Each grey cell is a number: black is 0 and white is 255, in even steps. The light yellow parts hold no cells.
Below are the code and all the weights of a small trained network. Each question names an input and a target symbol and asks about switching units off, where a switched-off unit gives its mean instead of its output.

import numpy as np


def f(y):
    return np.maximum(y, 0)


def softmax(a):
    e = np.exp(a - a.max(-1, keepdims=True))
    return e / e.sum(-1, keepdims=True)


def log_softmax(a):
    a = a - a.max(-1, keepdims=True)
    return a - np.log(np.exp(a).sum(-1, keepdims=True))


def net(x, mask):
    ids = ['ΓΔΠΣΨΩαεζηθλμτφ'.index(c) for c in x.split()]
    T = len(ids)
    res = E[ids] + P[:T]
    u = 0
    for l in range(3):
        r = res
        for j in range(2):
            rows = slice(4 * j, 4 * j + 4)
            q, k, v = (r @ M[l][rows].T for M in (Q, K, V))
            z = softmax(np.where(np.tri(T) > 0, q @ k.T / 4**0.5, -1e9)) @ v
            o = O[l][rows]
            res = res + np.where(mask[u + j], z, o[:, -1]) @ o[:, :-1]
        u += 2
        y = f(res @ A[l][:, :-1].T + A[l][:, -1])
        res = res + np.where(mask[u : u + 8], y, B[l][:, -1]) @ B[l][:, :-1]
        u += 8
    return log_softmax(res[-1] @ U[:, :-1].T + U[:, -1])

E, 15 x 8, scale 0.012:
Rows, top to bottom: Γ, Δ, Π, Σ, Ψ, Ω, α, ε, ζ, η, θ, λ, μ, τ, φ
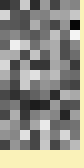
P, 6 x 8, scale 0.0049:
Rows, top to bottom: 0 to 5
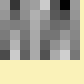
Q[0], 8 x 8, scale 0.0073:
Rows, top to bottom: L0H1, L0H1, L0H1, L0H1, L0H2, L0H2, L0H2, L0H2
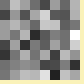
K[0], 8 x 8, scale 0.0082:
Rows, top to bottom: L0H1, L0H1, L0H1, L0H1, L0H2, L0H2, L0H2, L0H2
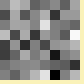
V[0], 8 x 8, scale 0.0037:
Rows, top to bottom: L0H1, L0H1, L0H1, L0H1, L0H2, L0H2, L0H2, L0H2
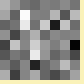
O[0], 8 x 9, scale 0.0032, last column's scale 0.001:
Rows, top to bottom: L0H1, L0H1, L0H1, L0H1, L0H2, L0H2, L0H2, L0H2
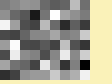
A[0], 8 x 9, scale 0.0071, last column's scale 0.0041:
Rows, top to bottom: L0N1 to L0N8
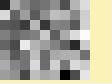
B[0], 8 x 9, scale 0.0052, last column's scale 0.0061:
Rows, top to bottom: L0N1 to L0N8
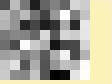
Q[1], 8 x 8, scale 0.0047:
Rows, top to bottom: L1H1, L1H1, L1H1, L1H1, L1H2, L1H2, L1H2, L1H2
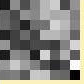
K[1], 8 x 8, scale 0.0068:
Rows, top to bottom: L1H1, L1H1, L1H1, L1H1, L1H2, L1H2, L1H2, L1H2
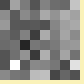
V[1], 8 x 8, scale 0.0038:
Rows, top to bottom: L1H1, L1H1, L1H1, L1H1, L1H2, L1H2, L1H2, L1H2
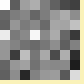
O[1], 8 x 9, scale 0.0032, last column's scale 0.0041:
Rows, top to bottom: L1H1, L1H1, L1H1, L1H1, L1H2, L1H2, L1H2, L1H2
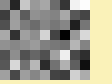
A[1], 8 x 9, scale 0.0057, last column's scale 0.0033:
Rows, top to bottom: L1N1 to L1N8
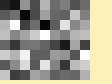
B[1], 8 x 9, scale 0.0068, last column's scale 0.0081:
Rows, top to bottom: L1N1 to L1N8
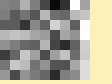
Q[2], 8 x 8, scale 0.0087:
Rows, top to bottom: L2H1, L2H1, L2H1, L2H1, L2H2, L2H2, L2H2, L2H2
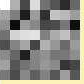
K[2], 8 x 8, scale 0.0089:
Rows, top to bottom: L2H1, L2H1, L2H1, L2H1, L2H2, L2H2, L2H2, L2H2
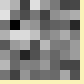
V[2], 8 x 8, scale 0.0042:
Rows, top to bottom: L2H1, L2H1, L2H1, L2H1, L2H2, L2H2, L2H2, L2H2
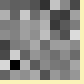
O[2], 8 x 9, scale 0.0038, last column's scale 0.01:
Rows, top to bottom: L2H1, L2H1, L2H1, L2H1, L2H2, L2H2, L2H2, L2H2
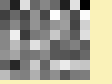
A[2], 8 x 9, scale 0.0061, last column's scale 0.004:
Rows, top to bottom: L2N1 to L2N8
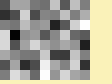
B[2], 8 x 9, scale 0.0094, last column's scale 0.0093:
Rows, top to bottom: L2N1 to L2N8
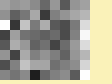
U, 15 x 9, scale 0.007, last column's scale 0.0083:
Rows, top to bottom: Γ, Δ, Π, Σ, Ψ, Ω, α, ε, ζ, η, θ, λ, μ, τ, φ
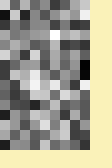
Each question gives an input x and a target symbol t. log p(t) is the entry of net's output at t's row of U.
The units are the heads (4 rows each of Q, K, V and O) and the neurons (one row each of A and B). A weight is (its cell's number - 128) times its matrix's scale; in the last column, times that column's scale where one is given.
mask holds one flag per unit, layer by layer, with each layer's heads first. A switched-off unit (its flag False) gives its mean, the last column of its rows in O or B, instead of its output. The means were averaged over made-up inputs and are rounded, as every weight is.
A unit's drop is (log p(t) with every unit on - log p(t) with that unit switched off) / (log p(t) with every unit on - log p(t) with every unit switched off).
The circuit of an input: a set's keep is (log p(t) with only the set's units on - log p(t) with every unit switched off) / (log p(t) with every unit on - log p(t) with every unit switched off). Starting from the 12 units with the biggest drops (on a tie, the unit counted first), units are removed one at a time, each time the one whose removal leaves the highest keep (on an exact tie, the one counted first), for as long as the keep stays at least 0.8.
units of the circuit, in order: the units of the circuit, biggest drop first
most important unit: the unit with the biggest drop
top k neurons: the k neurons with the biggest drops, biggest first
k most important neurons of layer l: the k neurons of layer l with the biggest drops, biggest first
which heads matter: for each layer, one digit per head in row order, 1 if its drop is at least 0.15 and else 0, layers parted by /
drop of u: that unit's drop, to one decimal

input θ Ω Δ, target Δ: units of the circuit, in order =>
(L2N3, L1N3, L0N7)
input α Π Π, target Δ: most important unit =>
L0H2
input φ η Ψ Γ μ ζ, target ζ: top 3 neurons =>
(L2N5, L2N8, L2N4)
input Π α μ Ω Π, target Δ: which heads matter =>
00 / 10 / 00
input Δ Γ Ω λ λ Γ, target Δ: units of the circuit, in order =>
(L2H1, L1N7, L0N5, L2N6)
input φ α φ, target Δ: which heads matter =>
00 / 00 / 10
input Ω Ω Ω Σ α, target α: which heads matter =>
00 / 00 / 10
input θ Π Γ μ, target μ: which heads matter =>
00 / 00 / 10
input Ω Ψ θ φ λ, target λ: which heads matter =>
00 / 00 / 10
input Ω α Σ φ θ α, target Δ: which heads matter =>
00 / 00 / 00
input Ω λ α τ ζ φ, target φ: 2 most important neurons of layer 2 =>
(L2N7, L2N8)
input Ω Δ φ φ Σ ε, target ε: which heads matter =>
00 / 00 / 10
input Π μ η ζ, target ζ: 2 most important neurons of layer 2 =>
(L2N5, L2N8)
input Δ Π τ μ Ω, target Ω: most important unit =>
L2N8
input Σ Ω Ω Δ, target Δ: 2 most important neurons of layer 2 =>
(L2N4, L2N3)
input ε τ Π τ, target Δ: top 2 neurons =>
(L2N3, L0N2)
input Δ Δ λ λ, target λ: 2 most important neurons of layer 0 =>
(L0N1, L0N2)
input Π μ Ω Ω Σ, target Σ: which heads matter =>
00 / 00 / 00
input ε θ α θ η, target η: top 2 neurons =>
(L0N8, L2N8)
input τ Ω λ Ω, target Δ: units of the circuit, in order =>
(L2N3)
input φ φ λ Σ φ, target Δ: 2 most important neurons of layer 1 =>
(L1N7, L1N3)
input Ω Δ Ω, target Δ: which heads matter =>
00 / 00 / 00
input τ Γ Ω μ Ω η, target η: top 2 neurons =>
(L2N8, L0N4)
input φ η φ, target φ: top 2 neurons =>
(L2N7, L2N8)
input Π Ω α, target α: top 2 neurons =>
(L2N4, L1N6)
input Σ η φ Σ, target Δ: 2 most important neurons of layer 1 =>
(L1N4, L1N7)
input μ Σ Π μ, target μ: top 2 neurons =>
(L2N4, L1N4)
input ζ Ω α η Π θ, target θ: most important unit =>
L2H1
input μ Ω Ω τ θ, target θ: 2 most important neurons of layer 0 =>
(L0N4, L0N7)
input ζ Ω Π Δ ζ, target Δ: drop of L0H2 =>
0.1
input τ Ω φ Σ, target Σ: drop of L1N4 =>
-0.1
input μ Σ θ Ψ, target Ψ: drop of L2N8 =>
0.2
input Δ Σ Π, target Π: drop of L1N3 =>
0.0
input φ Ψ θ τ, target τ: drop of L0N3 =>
0.1
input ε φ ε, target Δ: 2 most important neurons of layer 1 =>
(L1N4, L1N7)
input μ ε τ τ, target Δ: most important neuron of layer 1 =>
(L1N3)
